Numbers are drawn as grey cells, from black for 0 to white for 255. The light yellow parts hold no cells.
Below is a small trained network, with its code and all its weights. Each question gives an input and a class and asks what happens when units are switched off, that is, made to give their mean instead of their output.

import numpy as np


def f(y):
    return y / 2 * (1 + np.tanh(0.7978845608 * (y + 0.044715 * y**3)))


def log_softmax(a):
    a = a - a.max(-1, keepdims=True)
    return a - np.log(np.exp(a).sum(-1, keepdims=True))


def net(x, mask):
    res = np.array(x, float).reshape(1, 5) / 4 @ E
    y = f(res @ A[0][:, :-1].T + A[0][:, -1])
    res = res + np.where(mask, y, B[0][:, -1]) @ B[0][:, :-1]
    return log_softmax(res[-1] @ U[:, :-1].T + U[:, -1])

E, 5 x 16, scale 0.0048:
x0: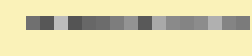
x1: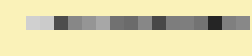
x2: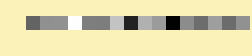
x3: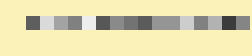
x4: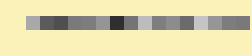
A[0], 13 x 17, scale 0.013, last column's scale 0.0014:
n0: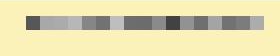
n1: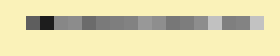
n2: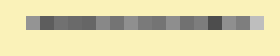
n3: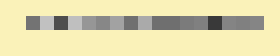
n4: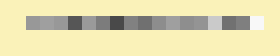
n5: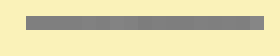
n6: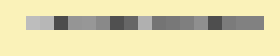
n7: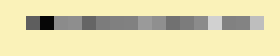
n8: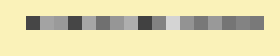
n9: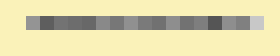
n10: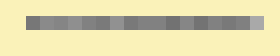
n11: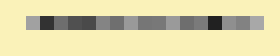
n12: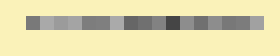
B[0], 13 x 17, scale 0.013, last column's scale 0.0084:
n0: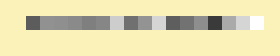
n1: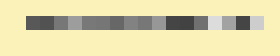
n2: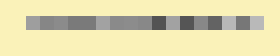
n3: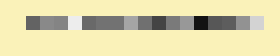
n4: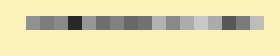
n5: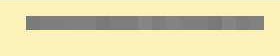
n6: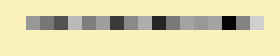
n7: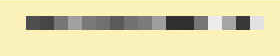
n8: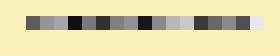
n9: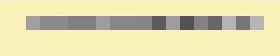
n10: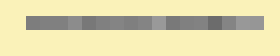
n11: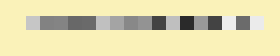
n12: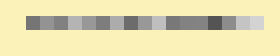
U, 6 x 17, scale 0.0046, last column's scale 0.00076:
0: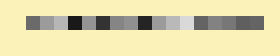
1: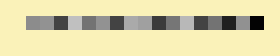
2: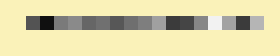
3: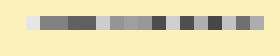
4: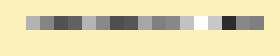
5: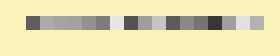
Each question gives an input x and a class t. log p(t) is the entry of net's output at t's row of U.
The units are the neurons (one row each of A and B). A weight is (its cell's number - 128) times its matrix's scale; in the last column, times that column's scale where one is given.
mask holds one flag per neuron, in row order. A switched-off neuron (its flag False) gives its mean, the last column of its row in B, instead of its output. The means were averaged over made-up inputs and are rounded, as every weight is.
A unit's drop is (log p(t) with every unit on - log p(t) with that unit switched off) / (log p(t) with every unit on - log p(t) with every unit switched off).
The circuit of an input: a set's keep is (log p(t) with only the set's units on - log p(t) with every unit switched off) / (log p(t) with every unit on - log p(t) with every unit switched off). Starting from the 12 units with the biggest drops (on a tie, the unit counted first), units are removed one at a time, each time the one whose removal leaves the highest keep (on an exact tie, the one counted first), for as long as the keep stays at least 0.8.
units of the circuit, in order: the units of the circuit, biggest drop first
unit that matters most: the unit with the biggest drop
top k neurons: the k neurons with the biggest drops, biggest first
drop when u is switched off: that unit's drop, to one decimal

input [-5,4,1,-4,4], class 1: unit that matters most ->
n6
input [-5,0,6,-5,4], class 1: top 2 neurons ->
n3, n6
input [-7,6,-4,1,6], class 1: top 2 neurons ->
n6, n3
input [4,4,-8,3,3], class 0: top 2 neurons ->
n8, n4
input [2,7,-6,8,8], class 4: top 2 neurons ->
n6, n4
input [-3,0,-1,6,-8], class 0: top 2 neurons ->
n8, n11
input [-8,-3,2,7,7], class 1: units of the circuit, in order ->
n3, n6
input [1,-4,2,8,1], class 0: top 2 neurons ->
n8, n4
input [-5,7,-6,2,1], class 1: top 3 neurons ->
n6, n3, n0
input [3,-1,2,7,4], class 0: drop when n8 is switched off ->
0.1
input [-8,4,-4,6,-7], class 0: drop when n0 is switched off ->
-0.1
